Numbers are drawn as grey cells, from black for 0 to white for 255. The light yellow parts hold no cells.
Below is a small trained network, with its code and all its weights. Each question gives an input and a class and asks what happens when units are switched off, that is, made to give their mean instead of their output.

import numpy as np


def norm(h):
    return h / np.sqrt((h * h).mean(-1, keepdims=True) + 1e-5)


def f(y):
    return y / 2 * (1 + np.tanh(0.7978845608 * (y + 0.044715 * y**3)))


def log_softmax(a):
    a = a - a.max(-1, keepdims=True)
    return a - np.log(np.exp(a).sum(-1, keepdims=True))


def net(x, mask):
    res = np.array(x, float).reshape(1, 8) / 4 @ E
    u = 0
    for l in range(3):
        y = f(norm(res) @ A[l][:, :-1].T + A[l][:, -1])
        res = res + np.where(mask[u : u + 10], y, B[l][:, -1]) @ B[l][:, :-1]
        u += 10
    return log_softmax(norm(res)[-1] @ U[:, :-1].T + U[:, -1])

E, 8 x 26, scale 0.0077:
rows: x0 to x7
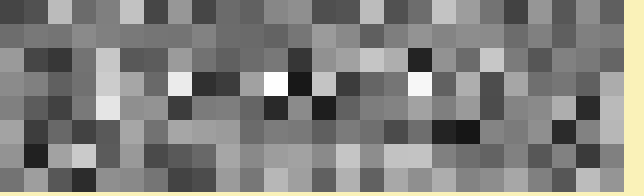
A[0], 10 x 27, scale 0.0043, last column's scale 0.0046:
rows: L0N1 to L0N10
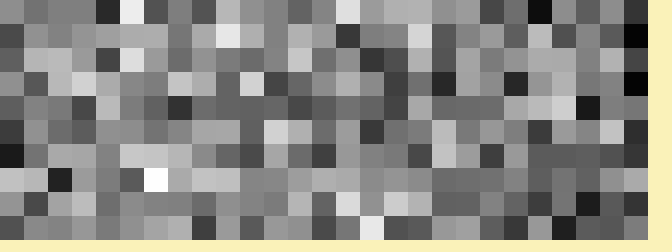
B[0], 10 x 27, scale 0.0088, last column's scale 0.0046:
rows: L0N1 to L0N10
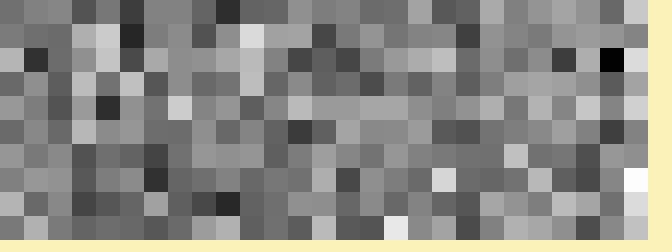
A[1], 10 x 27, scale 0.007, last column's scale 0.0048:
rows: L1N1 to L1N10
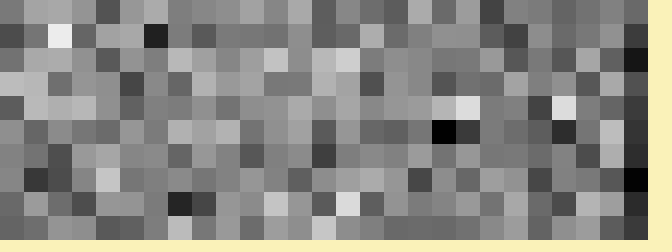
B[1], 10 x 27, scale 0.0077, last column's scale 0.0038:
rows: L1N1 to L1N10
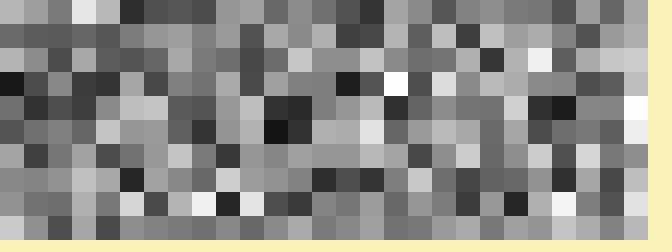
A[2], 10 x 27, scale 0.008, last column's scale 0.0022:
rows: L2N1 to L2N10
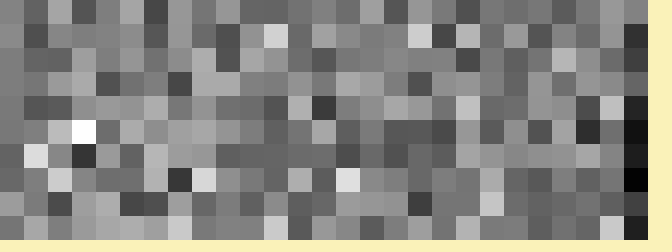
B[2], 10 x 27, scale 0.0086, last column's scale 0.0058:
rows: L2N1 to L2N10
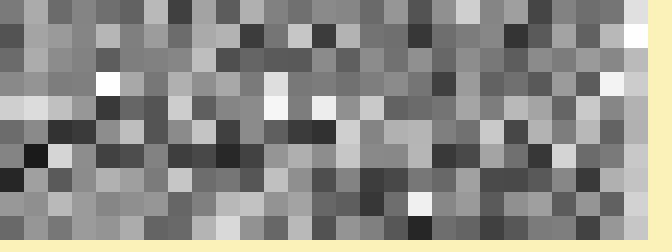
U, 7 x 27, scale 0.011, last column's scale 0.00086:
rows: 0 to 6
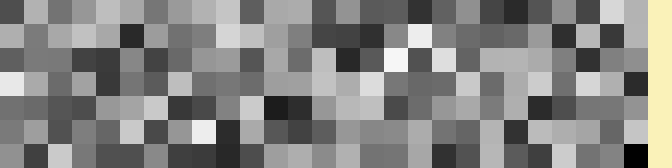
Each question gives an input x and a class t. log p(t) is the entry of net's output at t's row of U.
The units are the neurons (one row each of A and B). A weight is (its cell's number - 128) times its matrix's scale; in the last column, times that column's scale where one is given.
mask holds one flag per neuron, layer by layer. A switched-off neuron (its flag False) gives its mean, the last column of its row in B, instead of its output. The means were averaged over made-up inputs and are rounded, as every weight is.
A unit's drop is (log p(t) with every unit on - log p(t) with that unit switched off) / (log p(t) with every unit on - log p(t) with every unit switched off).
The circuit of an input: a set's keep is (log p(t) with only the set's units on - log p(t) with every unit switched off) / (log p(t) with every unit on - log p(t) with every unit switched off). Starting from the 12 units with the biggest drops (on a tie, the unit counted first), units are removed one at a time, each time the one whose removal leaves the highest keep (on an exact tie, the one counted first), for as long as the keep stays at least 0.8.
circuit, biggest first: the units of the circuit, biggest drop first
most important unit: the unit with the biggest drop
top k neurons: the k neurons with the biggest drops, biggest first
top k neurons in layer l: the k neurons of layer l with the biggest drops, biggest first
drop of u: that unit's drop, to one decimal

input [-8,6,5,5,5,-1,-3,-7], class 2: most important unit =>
L1N4
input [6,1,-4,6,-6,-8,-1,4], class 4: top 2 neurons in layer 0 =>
(L0N8; L0N5)
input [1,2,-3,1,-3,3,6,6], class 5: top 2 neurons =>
(L1N9; L2N3)
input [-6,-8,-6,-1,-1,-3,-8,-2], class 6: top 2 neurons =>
(L2N7; L0N10)
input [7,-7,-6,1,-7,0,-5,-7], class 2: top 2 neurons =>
(L0N10; L0N5)
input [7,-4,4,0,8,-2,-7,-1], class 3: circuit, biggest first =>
(L2N5; L0N5)
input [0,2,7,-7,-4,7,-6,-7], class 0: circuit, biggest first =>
(L2N4; L0N9)
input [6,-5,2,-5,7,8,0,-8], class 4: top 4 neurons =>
(L1N6; L0N8; L2N1; L1N9)
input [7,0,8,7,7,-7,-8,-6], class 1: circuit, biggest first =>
(L2N9; L1N8)
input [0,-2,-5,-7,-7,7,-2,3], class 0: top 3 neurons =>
(L2N4; L0N5; L1N5)
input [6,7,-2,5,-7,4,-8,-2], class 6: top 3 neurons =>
(L2N7; L0N5; L0N8)
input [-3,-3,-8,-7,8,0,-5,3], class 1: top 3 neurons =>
(L0N3; L1N1; L2N2)
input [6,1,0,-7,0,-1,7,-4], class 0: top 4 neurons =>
(L2N8; L0N8; L2N4; L2N7)
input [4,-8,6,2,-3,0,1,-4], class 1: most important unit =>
L1N8
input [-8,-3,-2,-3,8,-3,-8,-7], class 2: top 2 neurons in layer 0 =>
(L0N8; L0N9)
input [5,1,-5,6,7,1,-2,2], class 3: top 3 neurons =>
(L2N5; L0N5; L1N7)
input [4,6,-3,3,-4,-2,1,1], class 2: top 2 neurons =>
(L0N5; L1N2)
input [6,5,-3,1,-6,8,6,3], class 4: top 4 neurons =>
(L1N6; L0N8; L2N1; L0N5)
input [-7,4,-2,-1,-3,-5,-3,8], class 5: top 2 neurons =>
(L1N9; L0N10)
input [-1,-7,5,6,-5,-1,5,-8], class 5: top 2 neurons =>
(L2N6; L0N4)
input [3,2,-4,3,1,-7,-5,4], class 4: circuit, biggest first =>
(L1N5)
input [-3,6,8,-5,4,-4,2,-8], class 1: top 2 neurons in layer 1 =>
(L1N8; L1N9)
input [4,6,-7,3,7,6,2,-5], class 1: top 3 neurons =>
(L0N3; L1N1; L1N3)
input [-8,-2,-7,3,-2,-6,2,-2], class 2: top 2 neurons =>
(L1N4; L0N8)
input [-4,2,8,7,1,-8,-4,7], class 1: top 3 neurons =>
(L1N8; L2N9; L1N6)
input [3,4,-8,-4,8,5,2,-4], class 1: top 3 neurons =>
(L0N3; L1N1; L1N3)
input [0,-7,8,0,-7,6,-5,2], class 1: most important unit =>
L2N9
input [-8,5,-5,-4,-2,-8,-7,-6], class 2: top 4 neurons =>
(L1N4; L0N8; L1N6; L2N1)
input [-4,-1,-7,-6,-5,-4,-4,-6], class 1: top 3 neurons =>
(L0N3; L1N1; L2N2)
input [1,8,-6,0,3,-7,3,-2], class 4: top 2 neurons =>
(L1N5; L2N9)
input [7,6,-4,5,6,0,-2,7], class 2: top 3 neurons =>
(L1N2; L0N10; L2N6)
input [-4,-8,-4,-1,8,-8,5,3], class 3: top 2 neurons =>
(L2N5; L0N5)
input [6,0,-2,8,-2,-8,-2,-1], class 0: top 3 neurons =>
(L2N10; L2N2; L1N6)
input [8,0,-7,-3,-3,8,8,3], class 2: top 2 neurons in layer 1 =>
(L1N2; L1N5)
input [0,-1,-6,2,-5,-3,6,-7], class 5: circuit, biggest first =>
(L2N6)
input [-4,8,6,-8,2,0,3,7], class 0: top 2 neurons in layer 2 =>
(L2N8; L2N4)
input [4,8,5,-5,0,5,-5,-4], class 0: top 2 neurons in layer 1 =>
(L1N5; L1N1)
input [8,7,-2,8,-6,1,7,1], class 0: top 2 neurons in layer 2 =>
(L2N2; L2N10)
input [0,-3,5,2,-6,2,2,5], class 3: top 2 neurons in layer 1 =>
(L1N3; L1N10)
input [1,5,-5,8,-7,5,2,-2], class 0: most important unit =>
L2N2
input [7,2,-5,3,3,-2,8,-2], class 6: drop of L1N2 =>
-0.1
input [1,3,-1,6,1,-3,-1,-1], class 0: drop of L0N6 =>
0.0
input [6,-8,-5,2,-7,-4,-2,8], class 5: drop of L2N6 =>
-0.1
